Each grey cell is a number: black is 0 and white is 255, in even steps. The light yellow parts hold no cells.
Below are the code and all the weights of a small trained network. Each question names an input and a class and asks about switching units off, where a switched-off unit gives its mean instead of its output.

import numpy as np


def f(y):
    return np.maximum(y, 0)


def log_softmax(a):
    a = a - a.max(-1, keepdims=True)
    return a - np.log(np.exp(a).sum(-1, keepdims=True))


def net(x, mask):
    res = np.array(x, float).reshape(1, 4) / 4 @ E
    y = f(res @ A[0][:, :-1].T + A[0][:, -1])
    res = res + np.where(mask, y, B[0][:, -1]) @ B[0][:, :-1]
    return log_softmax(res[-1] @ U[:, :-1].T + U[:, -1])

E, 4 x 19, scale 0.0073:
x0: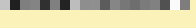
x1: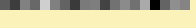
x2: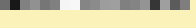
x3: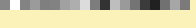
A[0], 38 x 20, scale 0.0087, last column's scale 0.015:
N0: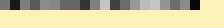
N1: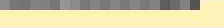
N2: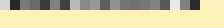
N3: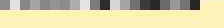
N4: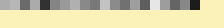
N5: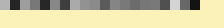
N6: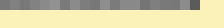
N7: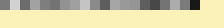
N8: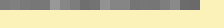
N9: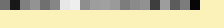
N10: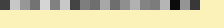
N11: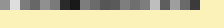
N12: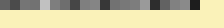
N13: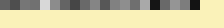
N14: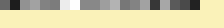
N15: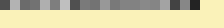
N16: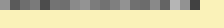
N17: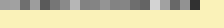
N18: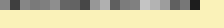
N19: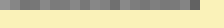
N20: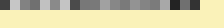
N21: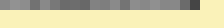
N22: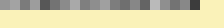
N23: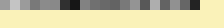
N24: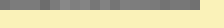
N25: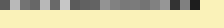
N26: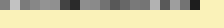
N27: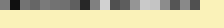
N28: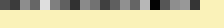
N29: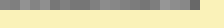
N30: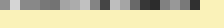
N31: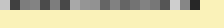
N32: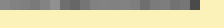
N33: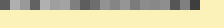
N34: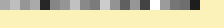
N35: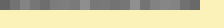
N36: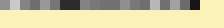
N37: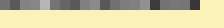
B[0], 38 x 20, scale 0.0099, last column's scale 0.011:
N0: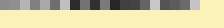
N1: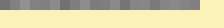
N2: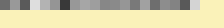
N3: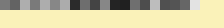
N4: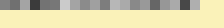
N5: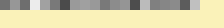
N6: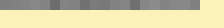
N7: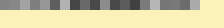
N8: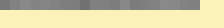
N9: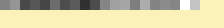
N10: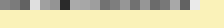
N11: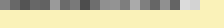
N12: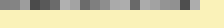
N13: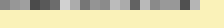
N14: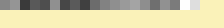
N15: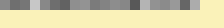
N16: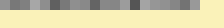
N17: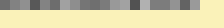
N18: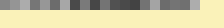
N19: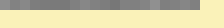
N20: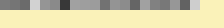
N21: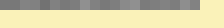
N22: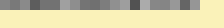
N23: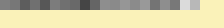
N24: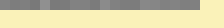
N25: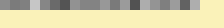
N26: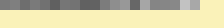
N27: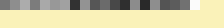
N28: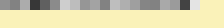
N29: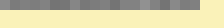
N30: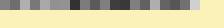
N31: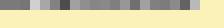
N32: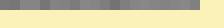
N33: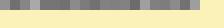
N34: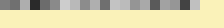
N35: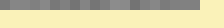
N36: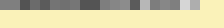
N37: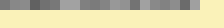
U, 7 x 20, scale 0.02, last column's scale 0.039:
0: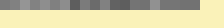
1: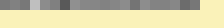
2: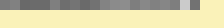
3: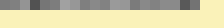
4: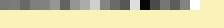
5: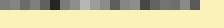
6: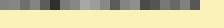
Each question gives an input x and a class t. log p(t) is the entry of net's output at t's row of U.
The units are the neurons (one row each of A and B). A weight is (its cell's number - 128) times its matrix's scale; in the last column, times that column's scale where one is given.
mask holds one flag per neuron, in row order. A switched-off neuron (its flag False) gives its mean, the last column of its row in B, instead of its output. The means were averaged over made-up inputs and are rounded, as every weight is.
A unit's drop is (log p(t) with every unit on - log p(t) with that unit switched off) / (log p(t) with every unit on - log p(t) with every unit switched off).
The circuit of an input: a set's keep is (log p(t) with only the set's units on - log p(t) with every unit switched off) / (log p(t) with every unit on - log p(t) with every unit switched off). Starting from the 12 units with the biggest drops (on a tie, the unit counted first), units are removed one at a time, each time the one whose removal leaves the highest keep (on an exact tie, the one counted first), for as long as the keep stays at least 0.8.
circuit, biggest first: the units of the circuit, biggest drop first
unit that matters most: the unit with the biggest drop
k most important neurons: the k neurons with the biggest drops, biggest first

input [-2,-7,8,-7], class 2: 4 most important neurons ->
N14, N9, N3, N30
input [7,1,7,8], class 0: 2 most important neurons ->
N3, N30
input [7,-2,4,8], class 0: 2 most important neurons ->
N3, N30
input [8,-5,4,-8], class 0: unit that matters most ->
N27
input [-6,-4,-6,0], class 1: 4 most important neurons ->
N10, N20, N14, N9
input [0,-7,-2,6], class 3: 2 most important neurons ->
N34, N4
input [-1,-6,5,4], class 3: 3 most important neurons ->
N34, N4, N11
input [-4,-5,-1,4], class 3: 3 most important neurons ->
N34, N27, N4
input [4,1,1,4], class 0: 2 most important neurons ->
N3, N10
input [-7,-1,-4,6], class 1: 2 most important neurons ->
N10, N20
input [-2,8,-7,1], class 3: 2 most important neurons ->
N28, N13
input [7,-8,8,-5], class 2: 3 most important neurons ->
N14, N9, N28
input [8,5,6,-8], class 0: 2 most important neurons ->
N27, N0
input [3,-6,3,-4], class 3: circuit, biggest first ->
N34
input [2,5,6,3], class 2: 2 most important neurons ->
N14, N9
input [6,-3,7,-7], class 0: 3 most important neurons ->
N27, N0, N18
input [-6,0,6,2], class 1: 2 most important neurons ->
N10, N20
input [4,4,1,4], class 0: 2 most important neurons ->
N3, N10
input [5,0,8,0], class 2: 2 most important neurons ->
N14, N9
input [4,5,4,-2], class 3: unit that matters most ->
N28
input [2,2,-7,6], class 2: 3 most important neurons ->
N11, N23, N36
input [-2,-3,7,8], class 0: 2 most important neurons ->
N3, N30
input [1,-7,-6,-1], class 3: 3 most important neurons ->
N34, N4, N14
